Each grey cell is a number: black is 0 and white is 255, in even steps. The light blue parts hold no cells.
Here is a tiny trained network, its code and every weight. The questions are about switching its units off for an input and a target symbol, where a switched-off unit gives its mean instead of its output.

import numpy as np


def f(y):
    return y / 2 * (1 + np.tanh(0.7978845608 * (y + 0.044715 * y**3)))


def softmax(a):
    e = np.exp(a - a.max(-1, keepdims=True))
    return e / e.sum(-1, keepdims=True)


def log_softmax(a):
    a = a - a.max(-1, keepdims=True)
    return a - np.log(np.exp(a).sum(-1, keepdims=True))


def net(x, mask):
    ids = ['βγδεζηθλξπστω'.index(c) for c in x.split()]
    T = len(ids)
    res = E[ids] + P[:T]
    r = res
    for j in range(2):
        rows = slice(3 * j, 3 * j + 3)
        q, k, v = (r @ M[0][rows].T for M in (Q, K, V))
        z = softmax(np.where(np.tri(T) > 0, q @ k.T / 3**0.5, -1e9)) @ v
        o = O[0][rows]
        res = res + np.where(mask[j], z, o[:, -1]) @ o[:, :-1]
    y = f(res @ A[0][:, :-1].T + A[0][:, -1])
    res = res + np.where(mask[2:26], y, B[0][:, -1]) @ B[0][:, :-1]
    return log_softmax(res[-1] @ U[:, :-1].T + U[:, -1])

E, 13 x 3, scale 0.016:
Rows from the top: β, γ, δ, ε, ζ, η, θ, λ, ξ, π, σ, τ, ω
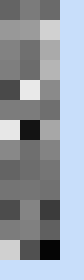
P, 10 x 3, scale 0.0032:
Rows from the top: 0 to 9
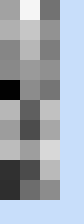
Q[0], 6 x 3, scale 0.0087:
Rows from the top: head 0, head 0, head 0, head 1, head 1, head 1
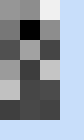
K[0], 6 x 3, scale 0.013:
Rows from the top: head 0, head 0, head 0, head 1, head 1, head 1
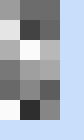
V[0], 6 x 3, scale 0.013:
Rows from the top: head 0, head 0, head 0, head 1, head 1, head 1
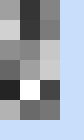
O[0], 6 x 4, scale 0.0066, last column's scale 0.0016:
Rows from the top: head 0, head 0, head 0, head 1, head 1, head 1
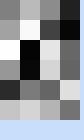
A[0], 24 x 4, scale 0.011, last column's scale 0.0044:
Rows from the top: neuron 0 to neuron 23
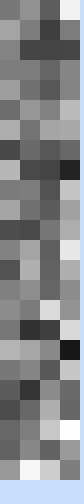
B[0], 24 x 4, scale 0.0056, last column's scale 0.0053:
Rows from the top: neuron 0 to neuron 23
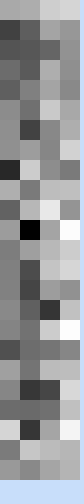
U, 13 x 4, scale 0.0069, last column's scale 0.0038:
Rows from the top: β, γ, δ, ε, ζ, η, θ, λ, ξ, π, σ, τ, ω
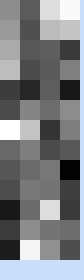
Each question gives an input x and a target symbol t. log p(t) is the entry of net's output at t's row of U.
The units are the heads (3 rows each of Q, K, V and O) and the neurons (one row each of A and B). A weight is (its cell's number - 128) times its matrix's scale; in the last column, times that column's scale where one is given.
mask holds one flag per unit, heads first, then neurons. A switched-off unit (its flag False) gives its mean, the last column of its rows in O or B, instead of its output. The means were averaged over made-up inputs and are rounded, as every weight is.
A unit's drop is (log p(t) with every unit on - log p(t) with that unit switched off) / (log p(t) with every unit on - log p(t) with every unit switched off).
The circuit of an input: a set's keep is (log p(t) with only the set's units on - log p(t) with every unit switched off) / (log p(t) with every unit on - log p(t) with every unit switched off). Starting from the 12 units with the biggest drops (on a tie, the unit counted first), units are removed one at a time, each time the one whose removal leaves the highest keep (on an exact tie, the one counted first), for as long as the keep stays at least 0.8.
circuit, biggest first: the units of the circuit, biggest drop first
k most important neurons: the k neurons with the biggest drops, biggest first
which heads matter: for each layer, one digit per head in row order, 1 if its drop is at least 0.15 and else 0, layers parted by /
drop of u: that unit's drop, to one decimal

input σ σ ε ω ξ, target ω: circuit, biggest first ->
(head 1; head 0; neuron 11)
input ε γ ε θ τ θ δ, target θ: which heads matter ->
10
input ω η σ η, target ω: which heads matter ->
11
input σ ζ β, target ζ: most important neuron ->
(neuron 19)
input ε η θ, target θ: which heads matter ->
10
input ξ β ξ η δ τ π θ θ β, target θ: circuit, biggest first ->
(head 1; head 0)
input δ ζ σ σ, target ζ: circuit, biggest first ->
(head 0; neuron 19; head 1)
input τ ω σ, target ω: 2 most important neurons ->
(neuron 11; neuron 21)
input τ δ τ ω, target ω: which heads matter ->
01
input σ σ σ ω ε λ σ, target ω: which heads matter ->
01
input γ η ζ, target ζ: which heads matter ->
11
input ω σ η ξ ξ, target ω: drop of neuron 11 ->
0.1
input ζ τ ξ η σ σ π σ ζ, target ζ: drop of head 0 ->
1.2
